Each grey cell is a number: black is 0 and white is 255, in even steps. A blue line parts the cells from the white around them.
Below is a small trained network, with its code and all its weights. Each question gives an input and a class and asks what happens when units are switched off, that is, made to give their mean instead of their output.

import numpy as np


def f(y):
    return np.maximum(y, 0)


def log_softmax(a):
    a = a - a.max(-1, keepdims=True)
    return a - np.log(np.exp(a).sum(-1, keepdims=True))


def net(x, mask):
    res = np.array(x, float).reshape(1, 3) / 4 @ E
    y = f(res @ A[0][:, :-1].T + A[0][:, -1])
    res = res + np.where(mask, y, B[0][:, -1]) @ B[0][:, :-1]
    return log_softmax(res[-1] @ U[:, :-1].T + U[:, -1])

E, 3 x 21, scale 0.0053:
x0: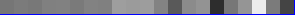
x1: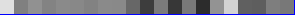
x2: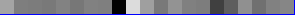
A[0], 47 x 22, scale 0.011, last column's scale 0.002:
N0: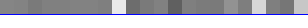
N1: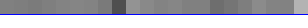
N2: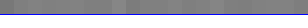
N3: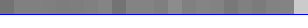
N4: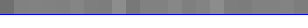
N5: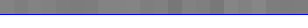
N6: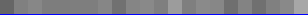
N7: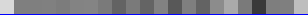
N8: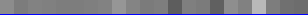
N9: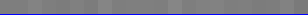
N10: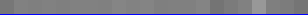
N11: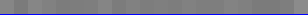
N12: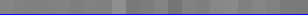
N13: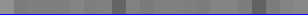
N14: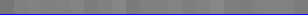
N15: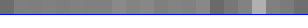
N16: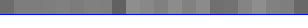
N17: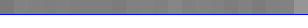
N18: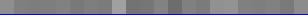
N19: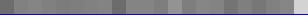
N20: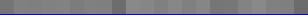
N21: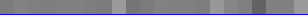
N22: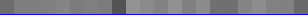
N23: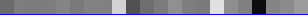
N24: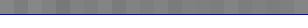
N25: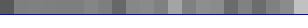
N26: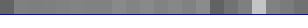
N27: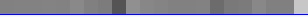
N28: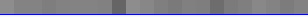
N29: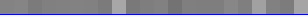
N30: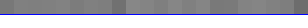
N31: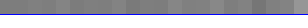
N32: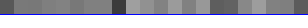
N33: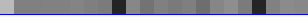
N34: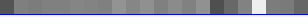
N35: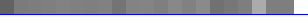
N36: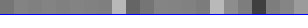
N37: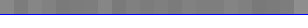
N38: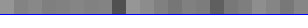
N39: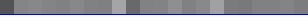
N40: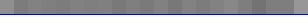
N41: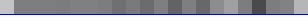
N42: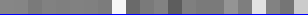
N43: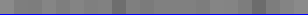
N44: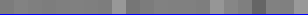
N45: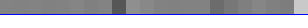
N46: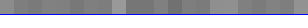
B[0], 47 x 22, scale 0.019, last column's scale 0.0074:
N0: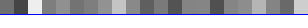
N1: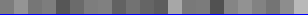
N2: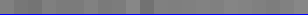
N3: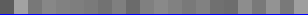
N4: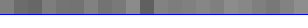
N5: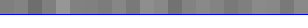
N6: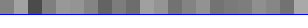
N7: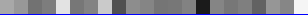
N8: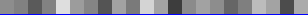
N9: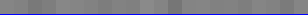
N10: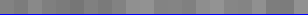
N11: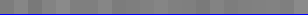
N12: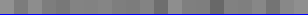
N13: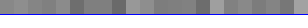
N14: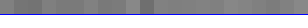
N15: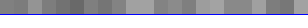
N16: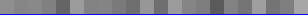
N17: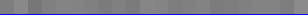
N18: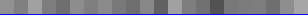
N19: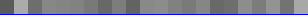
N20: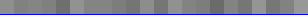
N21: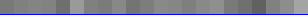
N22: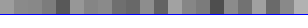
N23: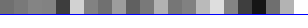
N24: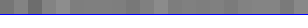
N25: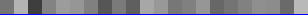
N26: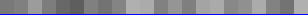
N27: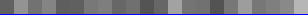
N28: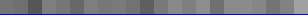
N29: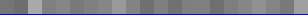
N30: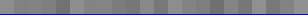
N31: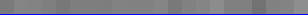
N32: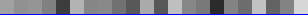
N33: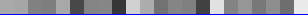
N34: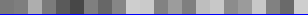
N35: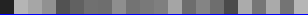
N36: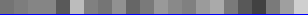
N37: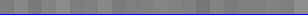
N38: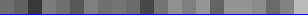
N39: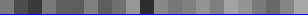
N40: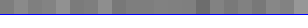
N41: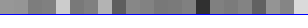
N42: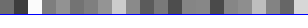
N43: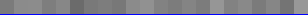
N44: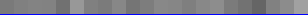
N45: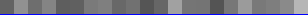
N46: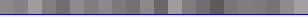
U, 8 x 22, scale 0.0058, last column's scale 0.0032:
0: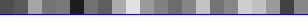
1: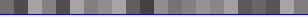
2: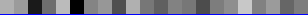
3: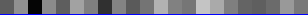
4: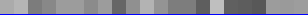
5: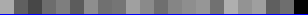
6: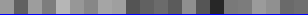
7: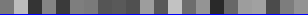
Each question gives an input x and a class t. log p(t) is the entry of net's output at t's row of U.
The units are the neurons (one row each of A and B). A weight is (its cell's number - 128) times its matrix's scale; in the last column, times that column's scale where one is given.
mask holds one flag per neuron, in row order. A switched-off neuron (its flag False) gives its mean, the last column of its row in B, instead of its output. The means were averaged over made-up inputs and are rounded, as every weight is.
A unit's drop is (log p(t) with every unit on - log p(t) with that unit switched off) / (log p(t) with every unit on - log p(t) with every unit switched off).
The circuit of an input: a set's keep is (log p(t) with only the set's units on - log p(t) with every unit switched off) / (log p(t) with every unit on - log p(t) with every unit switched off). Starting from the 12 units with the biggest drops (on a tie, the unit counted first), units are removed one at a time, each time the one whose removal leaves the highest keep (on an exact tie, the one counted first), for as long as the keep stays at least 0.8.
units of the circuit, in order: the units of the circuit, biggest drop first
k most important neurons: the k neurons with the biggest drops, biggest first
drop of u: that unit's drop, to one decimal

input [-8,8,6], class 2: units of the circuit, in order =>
(N33)
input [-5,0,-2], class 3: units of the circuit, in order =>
(N23, N42)
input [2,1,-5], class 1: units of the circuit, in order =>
(N33, N25)
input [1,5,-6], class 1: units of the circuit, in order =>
(N23, N33)
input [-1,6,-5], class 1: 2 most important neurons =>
(N23, N36)
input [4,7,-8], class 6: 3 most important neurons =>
(N42, N0, N8)
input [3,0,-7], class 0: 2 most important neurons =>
(N42, N0)
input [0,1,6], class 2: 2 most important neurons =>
(N33, N23)
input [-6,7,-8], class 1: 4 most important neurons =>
(N23, N42, N36, N0)
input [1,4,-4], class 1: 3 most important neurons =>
(N23, N36, N33)
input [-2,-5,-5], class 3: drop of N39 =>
0.1
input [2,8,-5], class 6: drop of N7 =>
0.1
